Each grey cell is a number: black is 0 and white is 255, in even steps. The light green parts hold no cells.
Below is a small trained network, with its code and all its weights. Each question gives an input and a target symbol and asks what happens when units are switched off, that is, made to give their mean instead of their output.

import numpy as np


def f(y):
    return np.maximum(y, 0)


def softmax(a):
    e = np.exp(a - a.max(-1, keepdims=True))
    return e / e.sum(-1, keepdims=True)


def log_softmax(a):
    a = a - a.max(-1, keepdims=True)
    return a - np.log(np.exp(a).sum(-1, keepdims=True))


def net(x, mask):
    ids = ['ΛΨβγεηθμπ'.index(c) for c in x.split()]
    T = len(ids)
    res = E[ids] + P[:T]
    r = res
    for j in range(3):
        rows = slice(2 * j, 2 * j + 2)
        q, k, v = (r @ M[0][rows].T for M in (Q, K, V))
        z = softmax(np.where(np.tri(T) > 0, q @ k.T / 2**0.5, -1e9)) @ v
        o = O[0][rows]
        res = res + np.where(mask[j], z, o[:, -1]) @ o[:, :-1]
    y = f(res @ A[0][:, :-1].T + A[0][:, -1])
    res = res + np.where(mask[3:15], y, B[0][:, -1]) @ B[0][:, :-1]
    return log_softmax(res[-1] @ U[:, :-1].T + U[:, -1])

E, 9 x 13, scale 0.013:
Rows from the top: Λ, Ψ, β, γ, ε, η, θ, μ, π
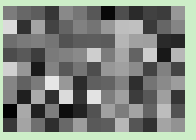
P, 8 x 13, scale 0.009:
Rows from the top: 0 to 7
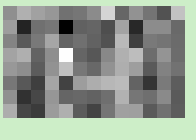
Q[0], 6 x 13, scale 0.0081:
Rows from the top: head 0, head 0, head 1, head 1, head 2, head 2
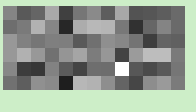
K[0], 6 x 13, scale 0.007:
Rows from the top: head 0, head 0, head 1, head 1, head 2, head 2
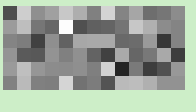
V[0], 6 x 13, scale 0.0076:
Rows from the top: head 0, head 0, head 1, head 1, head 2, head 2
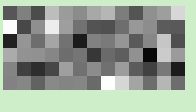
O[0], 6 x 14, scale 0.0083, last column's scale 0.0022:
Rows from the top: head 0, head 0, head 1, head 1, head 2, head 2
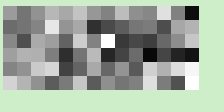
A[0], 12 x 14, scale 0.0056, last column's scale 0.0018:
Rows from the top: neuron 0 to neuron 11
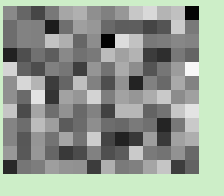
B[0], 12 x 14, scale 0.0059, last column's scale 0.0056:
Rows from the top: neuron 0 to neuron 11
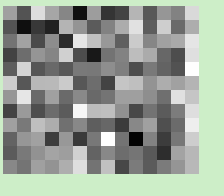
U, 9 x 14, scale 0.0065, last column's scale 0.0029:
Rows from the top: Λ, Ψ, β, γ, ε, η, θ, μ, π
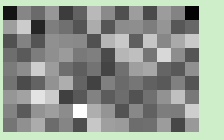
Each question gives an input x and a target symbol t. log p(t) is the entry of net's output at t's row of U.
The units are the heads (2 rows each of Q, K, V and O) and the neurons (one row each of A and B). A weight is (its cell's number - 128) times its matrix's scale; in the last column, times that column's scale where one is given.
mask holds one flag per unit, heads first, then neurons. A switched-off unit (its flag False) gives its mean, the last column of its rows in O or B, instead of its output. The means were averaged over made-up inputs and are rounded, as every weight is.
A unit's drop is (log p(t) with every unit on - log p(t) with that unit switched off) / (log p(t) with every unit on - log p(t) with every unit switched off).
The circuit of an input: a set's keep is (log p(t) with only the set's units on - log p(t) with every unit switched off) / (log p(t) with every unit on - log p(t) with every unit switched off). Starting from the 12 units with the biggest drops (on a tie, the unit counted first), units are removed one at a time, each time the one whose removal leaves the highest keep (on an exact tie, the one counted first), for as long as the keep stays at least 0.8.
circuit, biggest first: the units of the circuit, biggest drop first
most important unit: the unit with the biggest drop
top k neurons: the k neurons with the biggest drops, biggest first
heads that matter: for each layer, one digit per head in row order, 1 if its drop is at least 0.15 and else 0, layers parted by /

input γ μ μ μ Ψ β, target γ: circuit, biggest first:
[neuron 0; head 1; head 0]
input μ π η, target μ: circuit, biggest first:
[head 1]
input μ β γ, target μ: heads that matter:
011
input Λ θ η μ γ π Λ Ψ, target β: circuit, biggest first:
[neuron 7; head 1]
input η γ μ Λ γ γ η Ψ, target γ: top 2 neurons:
[neuron 0; neuron 9]
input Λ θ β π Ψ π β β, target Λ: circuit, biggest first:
[head 2; neuron 2]
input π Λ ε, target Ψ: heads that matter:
100
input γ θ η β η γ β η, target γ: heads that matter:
110
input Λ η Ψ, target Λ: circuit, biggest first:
[head 2; head 1; neuron 2]
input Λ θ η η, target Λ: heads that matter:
001
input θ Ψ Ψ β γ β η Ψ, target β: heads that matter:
010
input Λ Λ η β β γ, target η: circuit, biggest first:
[head 0; neuron 3]
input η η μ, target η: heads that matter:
011
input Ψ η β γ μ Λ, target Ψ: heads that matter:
110
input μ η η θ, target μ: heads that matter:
110
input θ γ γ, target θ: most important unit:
neuron 0
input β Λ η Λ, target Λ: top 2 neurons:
[neuron 2; neuron 7]
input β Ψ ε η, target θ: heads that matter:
101
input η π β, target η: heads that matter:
011
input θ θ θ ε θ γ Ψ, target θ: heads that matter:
001
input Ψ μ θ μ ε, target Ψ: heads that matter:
010
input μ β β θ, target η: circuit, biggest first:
[head 0; head 1; neuron 3]
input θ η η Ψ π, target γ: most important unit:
neuron 5
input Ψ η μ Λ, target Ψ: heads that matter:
010
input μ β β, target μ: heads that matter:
011
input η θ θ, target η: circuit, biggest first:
[head 2; neuron 3]
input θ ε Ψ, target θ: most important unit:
head 2
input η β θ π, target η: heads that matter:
111
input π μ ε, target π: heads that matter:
110
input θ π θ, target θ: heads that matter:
001
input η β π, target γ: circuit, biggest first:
[neuron 1; neuron 5; neuron 9]
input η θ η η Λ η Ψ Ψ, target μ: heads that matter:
110
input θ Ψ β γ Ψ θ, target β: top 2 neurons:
[neuron 6; neuron 8]
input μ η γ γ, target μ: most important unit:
head 0
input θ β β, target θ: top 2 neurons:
[neuron 3; neuron 1]
